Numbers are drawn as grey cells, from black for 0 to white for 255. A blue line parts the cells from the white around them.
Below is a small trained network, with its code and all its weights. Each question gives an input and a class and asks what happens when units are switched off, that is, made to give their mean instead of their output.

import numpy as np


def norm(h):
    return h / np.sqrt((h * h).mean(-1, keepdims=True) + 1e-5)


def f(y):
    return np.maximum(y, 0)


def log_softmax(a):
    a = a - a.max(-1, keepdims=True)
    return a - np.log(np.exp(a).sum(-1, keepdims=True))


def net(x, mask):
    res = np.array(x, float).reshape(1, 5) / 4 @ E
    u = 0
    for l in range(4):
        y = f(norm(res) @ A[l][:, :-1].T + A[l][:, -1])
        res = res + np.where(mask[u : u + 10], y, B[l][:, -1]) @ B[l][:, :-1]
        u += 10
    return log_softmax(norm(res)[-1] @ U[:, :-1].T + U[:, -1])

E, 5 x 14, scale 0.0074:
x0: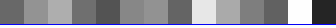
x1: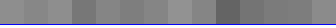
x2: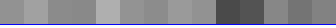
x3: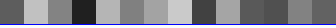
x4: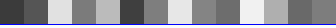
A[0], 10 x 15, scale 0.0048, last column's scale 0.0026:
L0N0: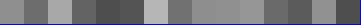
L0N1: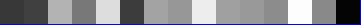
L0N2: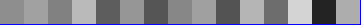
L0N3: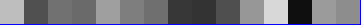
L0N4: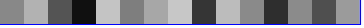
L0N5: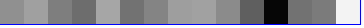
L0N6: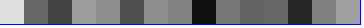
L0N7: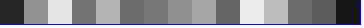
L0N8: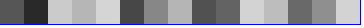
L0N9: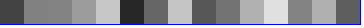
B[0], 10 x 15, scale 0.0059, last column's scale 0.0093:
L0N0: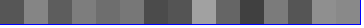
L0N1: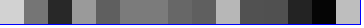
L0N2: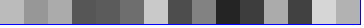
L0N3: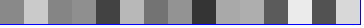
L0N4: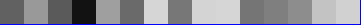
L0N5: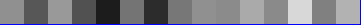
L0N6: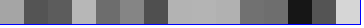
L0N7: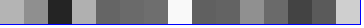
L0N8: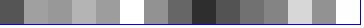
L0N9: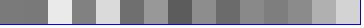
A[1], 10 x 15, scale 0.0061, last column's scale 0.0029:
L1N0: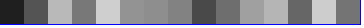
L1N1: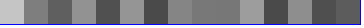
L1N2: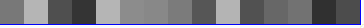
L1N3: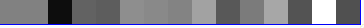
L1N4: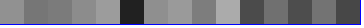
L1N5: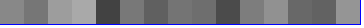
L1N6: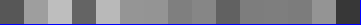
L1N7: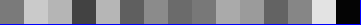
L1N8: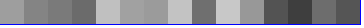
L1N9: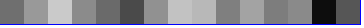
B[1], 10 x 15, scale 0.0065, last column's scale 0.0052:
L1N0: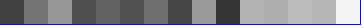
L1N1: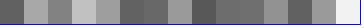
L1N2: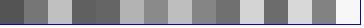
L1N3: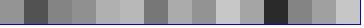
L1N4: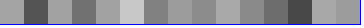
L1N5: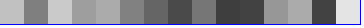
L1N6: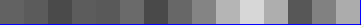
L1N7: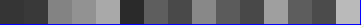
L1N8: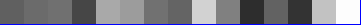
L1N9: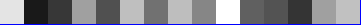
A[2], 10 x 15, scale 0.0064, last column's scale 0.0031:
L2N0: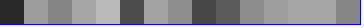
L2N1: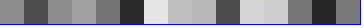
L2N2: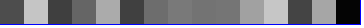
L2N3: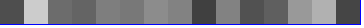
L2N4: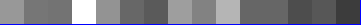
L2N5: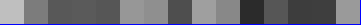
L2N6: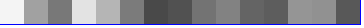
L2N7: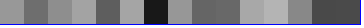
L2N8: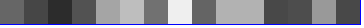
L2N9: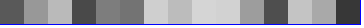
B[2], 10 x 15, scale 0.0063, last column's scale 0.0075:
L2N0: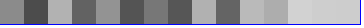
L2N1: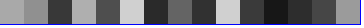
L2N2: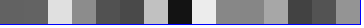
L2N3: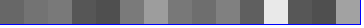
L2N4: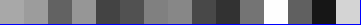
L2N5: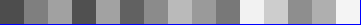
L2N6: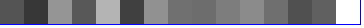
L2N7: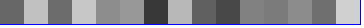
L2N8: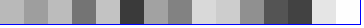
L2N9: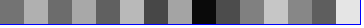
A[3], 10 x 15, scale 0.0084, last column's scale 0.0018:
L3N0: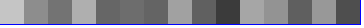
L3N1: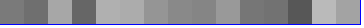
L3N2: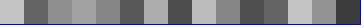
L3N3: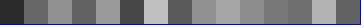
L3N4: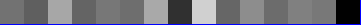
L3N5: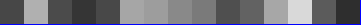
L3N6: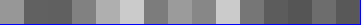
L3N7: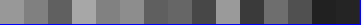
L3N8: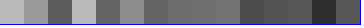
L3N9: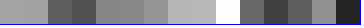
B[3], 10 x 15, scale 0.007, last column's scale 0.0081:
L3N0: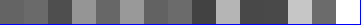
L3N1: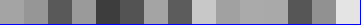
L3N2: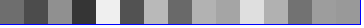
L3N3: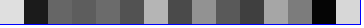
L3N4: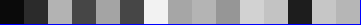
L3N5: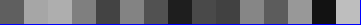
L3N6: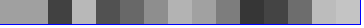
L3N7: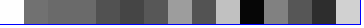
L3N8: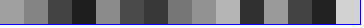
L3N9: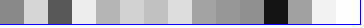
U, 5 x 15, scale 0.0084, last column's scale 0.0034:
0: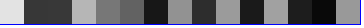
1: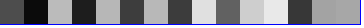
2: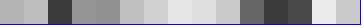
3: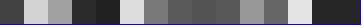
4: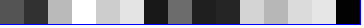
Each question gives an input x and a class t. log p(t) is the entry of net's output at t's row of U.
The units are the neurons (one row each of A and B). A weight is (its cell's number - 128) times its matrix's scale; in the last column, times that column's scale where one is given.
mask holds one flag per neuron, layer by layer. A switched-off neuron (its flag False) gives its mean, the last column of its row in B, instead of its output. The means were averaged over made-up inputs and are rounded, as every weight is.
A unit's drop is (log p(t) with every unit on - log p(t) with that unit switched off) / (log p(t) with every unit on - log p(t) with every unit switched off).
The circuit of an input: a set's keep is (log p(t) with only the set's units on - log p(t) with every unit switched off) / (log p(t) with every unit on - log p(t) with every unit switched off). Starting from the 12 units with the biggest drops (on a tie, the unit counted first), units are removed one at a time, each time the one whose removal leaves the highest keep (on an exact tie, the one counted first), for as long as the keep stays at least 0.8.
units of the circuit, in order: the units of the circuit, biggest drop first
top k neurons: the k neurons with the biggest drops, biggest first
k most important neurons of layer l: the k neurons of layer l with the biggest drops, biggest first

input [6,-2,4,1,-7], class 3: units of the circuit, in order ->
L3N5
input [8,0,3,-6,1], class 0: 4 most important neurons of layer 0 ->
L0N4, L0N1, L0N9, L0N8
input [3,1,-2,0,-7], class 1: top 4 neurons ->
L0N4, L0N3, L2N9, L0N8
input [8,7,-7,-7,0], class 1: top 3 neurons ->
L0N2, L0N7, L0N6
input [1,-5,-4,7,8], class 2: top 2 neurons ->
L0N7, L0N1
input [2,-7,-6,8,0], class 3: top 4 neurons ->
L0N6, L2N9, L0N7, L0N4
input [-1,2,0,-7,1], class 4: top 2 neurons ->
L0N1, L0N6
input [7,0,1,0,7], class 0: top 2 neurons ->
L0N4, L2N4
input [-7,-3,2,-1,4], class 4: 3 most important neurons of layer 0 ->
L0N4, L0N8, L0N3
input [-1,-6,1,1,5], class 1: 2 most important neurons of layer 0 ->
L0N8, L0N9
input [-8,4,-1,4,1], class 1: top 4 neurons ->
L0N9, L0N1, L0N7, L1N0
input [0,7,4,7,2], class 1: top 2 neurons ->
L0N6, L1N7
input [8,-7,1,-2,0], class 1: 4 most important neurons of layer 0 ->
L0N2, L0N7, L0N6, L0N3
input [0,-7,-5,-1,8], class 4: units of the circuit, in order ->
L0N8
